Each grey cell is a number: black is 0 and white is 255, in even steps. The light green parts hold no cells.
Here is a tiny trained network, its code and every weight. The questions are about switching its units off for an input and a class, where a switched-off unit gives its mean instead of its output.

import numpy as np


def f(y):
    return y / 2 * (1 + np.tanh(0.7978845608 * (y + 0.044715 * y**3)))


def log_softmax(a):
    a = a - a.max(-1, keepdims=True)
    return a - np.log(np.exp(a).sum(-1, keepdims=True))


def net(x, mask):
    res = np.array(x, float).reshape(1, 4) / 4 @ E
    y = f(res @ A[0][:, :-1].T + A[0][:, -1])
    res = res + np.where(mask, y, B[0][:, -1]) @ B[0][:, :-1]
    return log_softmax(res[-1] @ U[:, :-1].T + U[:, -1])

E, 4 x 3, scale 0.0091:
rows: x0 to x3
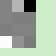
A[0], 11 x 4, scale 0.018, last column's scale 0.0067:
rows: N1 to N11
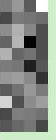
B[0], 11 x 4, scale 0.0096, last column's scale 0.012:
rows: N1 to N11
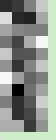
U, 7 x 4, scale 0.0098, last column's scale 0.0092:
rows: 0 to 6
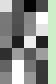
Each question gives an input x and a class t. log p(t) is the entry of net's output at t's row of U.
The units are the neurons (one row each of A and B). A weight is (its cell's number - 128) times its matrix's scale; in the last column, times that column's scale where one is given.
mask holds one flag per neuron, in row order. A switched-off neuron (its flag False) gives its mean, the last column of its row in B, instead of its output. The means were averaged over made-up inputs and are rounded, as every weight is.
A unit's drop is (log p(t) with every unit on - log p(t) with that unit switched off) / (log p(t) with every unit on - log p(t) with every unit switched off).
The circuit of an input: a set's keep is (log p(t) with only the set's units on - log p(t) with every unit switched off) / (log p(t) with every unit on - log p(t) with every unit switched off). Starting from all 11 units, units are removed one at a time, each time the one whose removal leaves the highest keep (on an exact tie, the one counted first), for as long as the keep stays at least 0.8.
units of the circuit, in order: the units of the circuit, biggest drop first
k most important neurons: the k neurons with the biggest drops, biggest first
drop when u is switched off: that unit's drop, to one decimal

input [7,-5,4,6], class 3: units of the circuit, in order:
(N4 N1)
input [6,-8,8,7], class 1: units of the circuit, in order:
(N4 N1)
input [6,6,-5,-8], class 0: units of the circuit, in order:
(N2)
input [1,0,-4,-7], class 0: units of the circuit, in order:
(N2 N10)
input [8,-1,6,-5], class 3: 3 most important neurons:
(N4 N6 N1)
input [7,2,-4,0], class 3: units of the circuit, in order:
(N4 N6)
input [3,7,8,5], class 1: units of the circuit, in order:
(N2 N10)
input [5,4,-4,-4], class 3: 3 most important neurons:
(N4 N6 N1)
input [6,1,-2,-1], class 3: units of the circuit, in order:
(N4 N6)
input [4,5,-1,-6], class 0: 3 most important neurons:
(N2 N10 N11)
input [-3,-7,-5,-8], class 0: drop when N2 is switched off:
0.1
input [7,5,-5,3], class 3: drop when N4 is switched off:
0.3
